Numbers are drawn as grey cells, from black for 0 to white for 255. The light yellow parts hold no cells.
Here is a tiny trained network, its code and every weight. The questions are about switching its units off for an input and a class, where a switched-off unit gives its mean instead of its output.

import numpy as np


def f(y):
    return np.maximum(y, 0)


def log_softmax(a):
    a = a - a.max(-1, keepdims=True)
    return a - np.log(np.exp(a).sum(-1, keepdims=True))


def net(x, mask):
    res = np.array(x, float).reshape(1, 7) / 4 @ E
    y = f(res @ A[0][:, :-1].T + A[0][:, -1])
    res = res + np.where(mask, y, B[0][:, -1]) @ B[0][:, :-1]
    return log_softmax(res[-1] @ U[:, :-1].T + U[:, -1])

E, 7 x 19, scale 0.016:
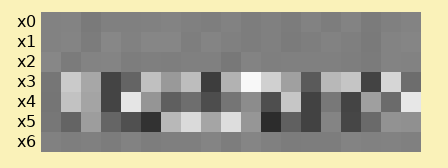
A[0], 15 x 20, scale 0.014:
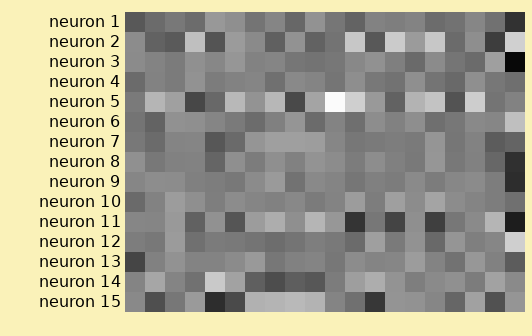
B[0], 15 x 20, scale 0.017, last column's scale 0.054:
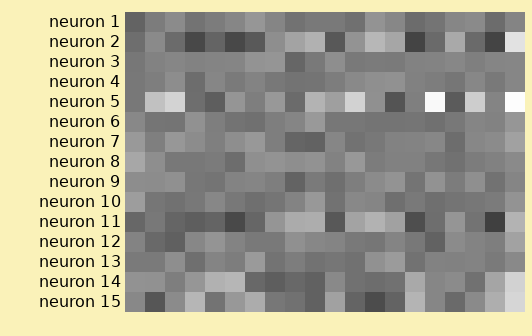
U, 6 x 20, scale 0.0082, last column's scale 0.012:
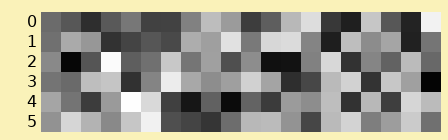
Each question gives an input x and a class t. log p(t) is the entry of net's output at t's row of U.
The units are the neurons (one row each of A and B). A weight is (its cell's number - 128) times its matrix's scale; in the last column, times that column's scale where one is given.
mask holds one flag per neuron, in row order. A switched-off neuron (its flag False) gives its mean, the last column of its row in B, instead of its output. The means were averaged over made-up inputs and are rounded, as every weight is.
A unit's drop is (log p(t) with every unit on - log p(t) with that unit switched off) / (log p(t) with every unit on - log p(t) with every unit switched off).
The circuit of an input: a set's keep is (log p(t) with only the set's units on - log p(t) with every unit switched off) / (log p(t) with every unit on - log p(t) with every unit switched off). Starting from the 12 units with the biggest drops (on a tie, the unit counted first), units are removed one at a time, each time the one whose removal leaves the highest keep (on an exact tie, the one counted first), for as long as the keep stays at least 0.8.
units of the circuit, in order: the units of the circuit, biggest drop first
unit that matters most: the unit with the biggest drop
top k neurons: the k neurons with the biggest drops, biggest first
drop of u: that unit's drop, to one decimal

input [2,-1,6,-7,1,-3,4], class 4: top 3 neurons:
[neuron 5; neuron 2; neuron 11]
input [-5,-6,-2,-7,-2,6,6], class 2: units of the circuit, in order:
[neuron 5; neuron 15]
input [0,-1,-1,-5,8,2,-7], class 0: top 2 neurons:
[neuron 5; neuron 11]
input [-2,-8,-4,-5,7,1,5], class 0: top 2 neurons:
[neuron 5; neuron 11]
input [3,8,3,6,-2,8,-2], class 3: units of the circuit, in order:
[neuron 15]
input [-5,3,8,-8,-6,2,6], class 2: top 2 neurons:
[neuron 15; neuron 5]
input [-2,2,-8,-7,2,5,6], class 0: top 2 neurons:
[neuron 5; neuron 11]
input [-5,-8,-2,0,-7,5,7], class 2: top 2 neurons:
[neuron 5; neuron 15]
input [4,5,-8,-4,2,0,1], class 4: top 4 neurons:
[neuron 5; neuron 2; neuron 11; neuron 15]
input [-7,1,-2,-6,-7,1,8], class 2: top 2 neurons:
[neuron 15; neuron 5]
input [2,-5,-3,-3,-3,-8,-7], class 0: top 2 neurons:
[neuron 5; neuron 2]
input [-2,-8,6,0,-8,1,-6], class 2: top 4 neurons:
[neuron 15; neuron 5; neuron 11; neuron 7]
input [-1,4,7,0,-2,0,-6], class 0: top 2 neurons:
[neuron 5; neuron 14]
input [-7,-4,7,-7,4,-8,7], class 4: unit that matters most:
neuron 5
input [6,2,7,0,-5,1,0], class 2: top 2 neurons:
[neuron 5; neuron 15]
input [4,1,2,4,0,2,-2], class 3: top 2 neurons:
[neuron 2; neuron 14]
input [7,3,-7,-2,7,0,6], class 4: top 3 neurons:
[neuron 5; neuron 2; neuron 14]
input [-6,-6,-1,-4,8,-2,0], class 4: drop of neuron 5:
0.7
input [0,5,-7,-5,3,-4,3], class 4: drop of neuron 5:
0.9
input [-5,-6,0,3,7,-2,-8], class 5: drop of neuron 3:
0.0
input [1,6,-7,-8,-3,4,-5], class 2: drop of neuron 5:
0.7
